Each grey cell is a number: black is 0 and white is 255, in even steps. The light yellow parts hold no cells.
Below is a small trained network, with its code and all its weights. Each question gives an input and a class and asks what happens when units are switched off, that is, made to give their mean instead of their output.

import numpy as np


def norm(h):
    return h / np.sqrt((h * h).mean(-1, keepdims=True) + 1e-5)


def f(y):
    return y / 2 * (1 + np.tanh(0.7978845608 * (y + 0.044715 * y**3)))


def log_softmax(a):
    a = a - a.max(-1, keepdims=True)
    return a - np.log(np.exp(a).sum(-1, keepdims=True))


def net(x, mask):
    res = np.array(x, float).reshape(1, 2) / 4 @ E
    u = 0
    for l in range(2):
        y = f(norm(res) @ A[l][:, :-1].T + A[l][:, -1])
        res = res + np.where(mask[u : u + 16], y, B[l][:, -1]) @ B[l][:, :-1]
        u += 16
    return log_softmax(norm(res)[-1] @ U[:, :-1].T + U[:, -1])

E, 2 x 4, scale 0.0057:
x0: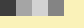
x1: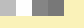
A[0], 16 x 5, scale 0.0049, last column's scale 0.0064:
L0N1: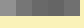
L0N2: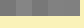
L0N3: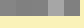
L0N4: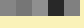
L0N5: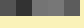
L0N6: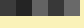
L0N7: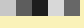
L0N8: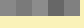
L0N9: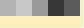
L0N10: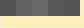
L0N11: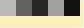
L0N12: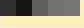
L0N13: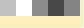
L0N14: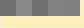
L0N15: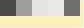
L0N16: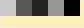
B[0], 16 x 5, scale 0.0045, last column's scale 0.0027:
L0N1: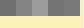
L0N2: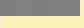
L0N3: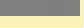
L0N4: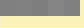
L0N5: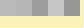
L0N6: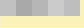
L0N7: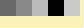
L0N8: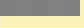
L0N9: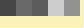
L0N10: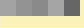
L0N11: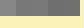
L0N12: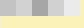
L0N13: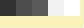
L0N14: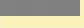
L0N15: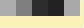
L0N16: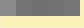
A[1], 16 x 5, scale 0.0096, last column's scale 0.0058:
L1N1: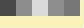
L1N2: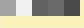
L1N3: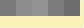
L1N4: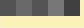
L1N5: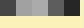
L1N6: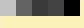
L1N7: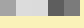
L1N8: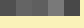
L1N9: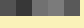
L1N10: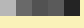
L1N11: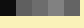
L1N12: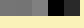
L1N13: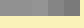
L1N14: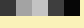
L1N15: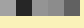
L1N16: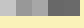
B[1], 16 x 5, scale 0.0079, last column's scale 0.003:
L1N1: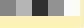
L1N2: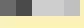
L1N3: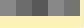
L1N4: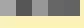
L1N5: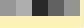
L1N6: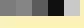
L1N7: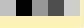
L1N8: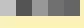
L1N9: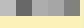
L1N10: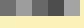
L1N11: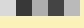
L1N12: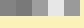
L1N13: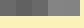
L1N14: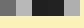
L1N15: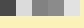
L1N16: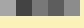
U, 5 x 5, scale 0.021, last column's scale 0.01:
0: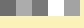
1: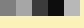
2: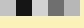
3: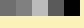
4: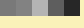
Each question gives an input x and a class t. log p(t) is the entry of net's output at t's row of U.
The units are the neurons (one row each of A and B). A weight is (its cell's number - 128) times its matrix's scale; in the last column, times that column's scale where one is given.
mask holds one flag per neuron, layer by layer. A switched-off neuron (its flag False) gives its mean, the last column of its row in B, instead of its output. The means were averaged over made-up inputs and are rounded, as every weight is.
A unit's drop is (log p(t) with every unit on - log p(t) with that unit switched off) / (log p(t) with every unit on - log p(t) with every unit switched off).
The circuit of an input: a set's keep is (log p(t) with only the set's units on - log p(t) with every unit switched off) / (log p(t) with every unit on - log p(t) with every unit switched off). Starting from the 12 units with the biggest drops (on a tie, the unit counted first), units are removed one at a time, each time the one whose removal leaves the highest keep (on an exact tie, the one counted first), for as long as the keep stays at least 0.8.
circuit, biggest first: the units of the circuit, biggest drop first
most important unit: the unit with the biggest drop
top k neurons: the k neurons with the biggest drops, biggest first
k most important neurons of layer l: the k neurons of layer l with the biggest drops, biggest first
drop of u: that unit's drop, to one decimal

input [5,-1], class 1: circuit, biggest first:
(L1N14)
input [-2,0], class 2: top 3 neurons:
(L0N7, L1N12, L0N13)
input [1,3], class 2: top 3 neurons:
(L0N12, L1N11, L0N6)
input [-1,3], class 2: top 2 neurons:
(L0N12, L1N11)
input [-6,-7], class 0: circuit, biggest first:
(L1N15, L0N12)
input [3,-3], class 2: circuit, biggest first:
(L0N13, L1N7, L0N12)
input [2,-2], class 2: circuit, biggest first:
(L0N13, L1N7)
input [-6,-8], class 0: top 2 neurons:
(L1N15, L0N12)
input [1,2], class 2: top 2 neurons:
(L1N11, L0N12)
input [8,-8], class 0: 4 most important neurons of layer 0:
(L0N7, L0N12, L0N6, L0N5)
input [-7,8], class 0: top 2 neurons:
(L0N13, L1N2)
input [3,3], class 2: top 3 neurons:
(L1N11, L0N12, L0N6)
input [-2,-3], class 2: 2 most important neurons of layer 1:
(L1N7, L1N16)
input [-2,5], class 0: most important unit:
L0N13
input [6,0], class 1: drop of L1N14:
0.1
